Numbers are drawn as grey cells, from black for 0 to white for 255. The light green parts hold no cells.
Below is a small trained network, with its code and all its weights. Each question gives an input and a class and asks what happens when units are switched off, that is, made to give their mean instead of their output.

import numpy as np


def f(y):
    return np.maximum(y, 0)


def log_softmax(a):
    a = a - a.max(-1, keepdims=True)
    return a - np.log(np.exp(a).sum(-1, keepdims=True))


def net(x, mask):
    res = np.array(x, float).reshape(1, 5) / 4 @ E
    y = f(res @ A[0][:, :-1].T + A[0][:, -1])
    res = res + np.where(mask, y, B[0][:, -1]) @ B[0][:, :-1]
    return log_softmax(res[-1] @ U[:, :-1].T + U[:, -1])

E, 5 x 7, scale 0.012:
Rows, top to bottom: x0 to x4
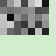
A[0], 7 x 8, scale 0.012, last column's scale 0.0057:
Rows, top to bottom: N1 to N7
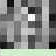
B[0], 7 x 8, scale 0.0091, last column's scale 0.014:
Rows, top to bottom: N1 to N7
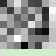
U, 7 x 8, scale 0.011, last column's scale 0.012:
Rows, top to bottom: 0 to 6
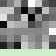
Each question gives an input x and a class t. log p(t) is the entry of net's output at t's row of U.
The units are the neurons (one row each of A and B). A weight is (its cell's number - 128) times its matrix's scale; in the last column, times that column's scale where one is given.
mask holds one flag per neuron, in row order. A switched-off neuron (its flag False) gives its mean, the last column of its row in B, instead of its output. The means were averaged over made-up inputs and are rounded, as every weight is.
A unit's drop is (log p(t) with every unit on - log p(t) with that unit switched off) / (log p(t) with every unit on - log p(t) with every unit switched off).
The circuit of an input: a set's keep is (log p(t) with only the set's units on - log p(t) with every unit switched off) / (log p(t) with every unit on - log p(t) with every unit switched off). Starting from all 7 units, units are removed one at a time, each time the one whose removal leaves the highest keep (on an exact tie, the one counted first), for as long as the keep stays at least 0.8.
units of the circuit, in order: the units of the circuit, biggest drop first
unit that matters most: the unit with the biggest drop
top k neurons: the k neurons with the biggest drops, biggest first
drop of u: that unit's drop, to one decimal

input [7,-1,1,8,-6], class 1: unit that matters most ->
N2
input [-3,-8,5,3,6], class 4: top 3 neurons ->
N3, N5, N1
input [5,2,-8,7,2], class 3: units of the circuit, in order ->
N7, N2
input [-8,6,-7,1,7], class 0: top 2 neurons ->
N4, N2
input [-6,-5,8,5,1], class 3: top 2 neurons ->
N1, N7
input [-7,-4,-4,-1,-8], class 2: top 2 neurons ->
N5, N3
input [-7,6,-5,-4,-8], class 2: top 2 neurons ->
N5, N3
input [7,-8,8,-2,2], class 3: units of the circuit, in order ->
N1, N2
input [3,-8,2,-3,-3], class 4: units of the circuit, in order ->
N2, N4
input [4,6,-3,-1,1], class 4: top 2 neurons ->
N2, N1
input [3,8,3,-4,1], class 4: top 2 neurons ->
N2, N4
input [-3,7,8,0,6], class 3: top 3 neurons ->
N1, N3, N5
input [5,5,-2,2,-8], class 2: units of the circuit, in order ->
N3, N5
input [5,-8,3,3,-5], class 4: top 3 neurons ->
N2, N4, N7
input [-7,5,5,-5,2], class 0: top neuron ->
N2
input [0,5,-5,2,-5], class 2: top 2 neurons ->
N5, N1
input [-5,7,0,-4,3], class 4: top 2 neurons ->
N7, N3
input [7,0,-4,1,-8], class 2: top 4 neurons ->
N3, N5, N4, N2
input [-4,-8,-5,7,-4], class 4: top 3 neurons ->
N7, N6, N5
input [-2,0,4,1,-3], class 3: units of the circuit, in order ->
N1
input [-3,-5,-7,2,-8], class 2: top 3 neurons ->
N5, N3, N1
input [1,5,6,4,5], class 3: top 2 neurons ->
N1, N7
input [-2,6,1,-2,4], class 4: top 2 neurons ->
N3, N5
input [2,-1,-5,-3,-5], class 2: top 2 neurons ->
N5, N1
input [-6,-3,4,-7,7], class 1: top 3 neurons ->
N7, N3, N5
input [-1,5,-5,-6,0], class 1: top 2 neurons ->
N7, N1
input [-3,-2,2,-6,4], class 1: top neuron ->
N7
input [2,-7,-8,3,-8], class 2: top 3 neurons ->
N5, N3, N1
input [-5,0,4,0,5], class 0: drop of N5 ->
0.2
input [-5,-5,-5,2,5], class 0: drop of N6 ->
0.0
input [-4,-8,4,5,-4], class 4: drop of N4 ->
0.1
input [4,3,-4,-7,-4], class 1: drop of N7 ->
0.6
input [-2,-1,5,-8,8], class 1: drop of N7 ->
0.8
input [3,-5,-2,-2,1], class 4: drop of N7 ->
-0.1
